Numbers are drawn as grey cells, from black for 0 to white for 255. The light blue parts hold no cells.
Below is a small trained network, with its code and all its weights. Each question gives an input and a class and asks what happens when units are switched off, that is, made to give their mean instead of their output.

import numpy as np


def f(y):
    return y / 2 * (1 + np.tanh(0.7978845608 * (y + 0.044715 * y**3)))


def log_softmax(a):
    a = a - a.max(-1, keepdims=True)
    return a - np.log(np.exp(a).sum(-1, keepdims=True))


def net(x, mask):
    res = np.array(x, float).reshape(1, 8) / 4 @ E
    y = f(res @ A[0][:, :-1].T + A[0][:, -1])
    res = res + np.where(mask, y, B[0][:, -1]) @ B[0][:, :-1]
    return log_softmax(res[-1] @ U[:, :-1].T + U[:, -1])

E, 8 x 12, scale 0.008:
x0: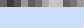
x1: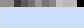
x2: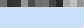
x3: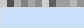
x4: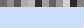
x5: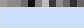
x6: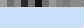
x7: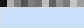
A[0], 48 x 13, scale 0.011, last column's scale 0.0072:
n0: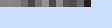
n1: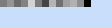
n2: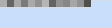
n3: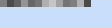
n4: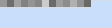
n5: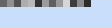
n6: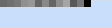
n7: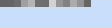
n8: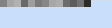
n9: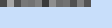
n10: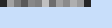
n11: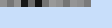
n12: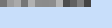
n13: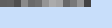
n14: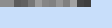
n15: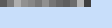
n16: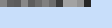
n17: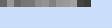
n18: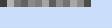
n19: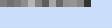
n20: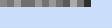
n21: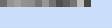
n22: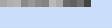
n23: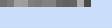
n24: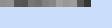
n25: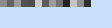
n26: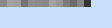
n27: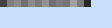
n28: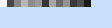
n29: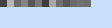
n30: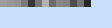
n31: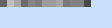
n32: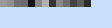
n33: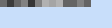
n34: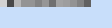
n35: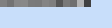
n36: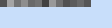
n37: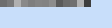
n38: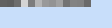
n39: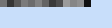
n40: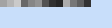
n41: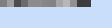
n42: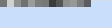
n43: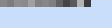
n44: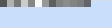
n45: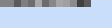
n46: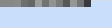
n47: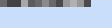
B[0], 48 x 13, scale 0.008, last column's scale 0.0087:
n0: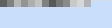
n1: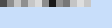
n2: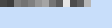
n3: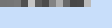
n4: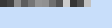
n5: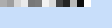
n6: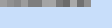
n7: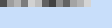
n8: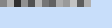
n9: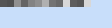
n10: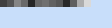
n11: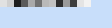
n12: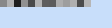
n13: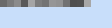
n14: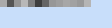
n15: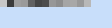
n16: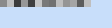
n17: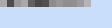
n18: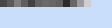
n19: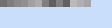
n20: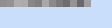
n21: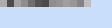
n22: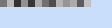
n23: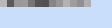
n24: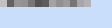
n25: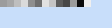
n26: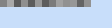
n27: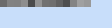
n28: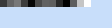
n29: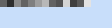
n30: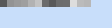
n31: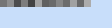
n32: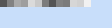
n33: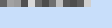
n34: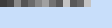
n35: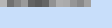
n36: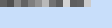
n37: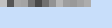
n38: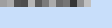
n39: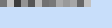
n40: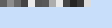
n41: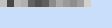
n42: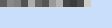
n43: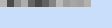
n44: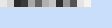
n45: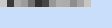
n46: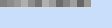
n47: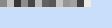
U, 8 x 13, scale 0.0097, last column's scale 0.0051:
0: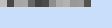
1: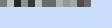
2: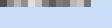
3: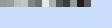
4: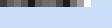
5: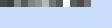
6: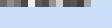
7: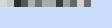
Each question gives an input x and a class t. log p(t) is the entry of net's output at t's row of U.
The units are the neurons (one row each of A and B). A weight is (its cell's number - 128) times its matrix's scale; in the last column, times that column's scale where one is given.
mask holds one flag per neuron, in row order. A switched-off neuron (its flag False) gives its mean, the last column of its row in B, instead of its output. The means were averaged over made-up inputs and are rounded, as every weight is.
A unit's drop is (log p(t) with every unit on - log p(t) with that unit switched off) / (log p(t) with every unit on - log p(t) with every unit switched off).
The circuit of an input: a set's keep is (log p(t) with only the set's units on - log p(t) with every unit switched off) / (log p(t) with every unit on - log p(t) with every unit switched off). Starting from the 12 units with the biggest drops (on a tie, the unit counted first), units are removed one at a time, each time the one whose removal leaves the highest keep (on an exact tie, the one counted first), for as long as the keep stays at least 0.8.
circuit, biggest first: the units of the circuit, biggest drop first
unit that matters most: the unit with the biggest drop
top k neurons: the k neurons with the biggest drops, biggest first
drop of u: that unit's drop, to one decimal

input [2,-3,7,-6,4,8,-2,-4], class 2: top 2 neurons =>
n32, n0
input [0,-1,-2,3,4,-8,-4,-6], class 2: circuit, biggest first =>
n1
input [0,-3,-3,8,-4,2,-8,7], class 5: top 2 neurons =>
n4, n2
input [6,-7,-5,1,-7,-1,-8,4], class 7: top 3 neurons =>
n44, n38, n5
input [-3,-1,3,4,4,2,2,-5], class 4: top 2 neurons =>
n28, n25
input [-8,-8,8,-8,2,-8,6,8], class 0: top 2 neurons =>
n21, n15
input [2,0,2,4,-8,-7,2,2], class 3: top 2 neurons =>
n25, n32
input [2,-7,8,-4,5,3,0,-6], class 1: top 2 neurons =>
n47, n39
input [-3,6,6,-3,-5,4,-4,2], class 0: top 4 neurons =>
n45, n14, n17, n41
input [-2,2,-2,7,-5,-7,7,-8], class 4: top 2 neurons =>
n28, n32
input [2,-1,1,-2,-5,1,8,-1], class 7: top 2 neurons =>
n11, n5
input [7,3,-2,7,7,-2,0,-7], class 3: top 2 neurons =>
n5, n10
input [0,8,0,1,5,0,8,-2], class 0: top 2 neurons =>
n41, n44
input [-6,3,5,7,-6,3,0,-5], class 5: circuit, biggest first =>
n34
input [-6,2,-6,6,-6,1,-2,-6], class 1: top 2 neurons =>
n22, n5
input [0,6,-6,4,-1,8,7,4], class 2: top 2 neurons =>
n32, n30
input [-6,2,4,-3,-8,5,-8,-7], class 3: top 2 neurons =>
n25, n11
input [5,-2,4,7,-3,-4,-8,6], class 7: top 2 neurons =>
n44, n38
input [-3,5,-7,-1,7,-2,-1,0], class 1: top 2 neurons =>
n22, n8
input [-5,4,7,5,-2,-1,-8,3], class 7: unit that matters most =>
n44
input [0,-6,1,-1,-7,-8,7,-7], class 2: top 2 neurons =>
n1, n7
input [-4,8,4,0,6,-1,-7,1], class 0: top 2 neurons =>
n41, n45
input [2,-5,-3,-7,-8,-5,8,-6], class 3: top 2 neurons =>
n25, n44
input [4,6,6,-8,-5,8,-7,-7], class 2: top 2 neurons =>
n32, n0
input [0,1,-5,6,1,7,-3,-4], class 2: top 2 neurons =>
n32, n30
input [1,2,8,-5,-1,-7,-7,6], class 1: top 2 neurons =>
n47, n16
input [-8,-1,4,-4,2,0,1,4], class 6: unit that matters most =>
n40
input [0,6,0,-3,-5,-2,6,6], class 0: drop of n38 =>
0.1
